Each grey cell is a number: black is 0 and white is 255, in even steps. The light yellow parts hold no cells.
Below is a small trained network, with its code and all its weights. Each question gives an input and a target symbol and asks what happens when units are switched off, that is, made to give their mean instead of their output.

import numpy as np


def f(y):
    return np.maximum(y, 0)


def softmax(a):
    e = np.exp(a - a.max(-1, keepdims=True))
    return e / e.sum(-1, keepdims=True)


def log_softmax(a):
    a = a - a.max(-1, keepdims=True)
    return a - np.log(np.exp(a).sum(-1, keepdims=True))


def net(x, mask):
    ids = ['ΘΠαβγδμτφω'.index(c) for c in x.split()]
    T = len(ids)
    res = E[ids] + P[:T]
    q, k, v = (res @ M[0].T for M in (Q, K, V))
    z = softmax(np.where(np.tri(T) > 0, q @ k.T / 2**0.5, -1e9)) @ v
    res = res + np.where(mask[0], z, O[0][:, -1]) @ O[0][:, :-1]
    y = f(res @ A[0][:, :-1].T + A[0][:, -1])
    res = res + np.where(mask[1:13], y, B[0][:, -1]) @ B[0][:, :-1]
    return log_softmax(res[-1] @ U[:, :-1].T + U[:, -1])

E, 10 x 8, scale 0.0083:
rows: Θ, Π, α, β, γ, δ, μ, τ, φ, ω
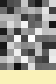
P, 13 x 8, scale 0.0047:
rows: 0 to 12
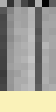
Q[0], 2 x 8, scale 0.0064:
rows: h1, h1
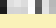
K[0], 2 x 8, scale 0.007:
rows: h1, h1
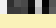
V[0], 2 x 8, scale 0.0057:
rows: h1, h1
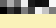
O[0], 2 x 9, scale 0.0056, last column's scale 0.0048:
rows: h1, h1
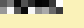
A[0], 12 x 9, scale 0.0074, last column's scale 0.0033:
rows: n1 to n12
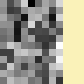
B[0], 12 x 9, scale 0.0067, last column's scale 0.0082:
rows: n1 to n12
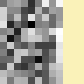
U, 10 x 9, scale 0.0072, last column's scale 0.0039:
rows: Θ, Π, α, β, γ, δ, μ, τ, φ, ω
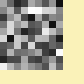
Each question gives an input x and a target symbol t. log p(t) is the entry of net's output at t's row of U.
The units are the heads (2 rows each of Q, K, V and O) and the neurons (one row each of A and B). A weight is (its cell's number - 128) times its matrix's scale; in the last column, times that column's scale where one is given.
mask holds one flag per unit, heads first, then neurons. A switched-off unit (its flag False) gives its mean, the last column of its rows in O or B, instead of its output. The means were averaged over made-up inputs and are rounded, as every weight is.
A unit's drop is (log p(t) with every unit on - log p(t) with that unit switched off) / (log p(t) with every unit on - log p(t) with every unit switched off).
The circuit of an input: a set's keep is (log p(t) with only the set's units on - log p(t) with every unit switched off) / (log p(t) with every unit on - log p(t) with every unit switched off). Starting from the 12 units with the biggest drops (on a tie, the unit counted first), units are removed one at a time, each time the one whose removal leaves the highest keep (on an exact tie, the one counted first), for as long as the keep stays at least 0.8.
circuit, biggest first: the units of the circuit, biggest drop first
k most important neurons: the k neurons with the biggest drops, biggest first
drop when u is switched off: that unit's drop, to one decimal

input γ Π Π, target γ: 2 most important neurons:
n6; n8
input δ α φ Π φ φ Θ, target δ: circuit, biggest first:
h1; n8
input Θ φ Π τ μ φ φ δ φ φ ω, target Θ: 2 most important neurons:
n4; n6
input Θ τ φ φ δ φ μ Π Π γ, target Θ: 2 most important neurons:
n4; n1
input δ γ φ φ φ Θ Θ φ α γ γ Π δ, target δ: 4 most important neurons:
n8; n7; n10; n5
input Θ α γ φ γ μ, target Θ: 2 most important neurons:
n6; n4
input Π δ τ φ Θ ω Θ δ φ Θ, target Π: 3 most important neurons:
n9; n7; n4
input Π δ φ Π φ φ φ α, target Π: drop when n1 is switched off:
0.2
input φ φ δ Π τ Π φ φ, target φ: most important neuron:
n9
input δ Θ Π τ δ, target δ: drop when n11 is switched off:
0.1
